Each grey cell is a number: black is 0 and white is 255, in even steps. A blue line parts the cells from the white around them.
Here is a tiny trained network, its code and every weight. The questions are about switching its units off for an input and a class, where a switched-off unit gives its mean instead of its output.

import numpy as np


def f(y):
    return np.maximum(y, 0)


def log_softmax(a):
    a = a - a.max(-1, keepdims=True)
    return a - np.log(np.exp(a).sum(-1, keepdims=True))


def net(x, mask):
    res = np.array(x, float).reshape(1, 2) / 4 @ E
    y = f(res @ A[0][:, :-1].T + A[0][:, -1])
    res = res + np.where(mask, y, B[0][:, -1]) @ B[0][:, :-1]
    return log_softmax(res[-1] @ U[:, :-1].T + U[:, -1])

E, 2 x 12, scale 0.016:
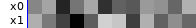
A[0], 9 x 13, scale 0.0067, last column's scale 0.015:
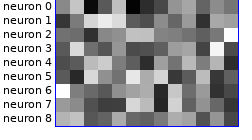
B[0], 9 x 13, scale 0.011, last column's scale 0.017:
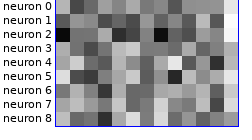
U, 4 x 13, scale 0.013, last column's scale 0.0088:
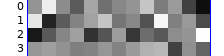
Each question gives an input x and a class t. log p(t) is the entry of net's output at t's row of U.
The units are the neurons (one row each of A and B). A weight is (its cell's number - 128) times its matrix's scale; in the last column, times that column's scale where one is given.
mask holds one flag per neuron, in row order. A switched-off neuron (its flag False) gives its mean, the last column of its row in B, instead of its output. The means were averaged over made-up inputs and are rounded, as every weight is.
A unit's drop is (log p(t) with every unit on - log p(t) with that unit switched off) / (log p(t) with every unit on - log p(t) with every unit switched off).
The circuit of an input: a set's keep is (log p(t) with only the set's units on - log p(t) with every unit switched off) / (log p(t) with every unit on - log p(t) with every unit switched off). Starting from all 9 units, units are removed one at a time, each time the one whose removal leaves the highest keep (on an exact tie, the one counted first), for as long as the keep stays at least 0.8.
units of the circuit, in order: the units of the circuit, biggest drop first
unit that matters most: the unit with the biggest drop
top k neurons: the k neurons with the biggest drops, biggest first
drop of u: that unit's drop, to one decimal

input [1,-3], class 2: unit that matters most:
neuron 7
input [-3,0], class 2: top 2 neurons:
neuron 0; neuron 3
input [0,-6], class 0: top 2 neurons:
neuron 4; neuron 2
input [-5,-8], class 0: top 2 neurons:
neuron 4; neuron 1
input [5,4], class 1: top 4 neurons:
neuron 0; neuron 1; neuron 4; neuron 8
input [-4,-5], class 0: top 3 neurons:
neuron 1; neuron 4; neuron 2
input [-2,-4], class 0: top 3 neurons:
neuron 2; neuron 4; neuron 0
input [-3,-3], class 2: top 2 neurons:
neuron 7; neuron 6
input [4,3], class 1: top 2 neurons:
neuron 1; neuron 0
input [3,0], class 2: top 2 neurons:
neuron 5; neuron 7
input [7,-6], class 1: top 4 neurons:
neuron 0; neuron 3; neuron 7; neuron 6
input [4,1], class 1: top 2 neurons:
neuron 1; neuron 0
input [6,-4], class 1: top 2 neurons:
neuron 0; neuron 3
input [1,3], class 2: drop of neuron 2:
0.3
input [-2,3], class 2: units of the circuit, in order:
neuron 2
